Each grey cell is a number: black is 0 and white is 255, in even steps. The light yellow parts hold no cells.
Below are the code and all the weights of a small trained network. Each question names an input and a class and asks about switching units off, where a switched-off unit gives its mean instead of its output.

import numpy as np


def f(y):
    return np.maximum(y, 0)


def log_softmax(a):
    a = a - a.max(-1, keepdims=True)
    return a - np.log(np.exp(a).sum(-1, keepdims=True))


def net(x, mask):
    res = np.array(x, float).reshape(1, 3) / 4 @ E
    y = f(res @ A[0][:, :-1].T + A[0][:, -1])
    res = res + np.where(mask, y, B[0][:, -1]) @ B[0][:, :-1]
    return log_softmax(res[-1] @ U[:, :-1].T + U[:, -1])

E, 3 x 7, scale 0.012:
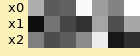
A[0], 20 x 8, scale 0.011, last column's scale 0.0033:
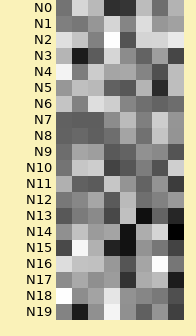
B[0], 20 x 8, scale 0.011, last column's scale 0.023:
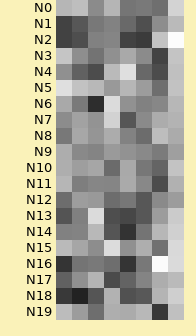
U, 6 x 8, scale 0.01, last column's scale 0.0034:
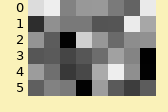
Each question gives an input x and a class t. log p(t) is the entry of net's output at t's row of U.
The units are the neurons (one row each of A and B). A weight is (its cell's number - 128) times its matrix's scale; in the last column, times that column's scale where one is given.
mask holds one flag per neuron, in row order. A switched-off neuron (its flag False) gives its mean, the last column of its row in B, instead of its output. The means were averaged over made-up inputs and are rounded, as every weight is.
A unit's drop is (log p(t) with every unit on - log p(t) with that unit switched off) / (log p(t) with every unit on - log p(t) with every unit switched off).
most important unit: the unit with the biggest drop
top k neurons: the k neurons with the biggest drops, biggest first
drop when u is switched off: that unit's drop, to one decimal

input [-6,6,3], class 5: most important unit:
N13
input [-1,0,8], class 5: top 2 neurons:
[N15, N13]
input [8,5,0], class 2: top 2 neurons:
[N19, N3]
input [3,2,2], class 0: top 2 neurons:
[N18, N2]
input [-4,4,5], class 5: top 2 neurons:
[N16, N2]
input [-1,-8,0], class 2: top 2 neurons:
[N4, N6]
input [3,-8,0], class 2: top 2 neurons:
[N4, N6]
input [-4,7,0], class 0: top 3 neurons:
[N2, N16, N18]
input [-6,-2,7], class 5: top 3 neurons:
[N15, N13, N0]
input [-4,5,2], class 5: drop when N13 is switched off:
0.1
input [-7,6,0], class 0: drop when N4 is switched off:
0.0
